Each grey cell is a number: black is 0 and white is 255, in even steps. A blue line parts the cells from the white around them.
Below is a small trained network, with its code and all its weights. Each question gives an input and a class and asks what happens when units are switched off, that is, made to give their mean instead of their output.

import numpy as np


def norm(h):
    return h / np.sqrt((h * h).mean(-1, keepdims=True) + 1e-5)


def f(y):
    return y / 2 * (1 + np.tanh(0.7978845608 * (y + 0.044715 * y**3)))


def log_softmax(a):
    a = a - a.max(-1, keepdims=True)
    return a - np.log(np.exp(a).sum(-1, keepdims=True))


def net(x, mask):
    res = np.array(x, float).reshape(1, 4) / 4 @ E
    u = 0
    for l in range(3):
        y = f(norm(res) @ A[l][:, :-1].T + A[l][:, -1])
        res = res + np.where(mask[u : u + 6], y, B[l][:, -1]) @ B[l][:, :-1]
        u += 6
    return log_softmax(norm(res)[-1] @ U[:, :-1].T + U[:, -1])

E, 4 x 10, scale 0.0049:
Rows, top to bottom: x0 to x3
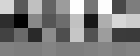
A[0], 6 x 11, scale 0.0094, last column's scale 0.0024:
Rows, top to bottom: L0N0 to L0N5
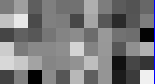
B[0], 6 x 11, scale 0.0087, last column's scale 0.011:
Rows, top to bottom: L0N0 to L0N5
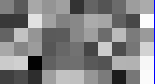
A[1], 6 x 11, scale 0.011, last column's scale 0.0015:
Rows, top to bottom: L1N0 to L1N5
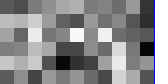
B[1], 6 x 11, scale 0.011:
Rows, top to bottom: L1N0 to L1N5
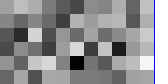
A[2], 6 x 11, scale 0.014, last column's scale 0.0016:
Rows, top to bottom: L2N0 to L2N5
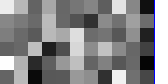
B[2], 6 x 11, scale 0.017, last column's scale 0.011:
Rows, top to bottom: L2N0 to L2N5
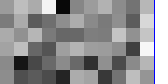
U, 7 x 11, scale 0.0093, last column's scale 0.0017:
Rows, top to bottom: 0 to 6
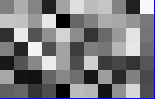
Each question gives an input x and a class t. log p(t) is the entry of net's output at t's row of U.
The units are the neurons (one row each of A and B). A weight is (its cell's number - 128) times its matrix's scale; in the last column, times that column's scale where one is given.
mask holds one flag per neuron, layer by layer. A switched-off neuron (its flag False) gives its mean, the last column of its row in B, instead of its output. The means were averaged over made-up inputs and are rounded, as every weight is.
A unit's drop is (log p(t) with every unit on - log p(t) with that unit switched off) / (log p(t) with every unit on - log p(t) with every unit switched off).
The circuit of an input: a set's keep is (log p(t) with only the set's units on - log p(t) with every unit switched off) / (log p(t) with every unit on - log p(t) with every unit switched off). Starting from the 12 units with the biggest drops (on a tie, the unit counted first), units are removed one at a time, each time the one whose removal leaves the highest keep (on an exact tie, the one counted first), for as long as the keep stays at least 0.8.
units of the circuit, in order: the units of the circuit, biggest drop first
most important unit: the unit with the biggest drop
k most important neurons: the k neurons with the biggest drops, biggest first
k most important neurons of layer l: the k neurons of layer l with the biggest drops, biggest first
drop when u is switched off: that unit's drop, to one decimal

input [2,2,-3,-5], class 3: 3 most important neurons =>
[L0N4; L0N5; L1N2]
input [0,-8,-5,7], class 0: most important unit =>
L0N1
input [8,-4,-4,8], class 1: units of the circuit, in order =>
[L0N4; L2N0]
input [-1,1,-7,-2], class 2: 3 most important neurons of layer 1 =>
[L1N3; L1N4; L1N2]
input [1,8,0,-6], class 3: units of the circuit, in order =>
[L0N4; L1N2]
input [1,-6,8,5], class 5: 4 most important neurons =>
[L0N4; L1N4; L1N2; L2N4]
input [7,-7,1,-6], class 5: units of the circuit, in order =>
[L0N4; L2N4]
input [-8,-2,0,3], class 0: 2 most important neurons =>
[L0N5; L1N4]
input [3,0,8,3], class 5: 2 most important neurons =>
[L0N1; L0N5]
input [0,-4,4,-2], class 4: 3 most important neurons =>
[L0N1; L0N0; L2N3]
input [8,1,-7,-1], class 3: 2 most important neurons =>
[L0N5; L1N2]
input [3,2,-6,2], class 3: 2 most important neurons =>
[L0N4; L0N5]
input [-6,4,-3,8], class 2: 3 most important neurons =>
[L0N5; L0N1; L0N4]
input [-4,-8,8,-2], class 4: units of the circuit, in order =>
[L0N1]
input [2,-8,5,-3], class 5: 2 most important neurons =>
[L0N4; L1N4]
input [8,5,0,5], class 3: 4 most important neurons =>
[L1N2; L0N5; L0N3; L0N1]
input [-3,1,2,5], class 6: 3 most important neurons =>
[L0N1; L1N4; L2N5]
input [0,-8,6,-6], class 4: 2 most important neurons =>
[L0N1; L0N0]
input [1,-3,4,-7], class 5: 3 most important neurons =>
[L0N4; L1N4; L1N2]
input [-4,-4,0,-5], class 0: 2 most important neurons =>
[L0N5; L1N4]
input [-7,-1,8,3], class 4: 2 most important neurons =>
[L0N4; L2N3]
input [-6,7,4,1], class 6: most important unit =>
L2N5
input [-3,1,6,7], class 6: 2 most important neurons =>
[L0N1; L0N2]
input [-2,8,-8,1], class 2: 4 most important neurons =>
[L0N5; L0N1; L0N3; L1N3]
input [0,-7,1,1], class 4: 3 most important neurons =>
[L0N1; L0N0; L2N3]
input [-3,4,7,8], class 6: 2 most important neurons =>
[L0N1; L2N5]
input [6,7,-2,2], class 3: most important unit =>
L0N5
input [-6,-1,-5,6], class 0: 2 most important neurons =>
[L0N5; L0N4]
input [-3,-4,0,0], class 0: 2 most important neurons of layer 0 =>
[L0N5; L0N1]
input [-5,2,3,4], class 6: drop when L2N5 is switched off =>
0.3
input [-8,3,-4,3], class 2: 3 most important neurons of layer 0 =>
[L0N5; L0N1; L0N4]
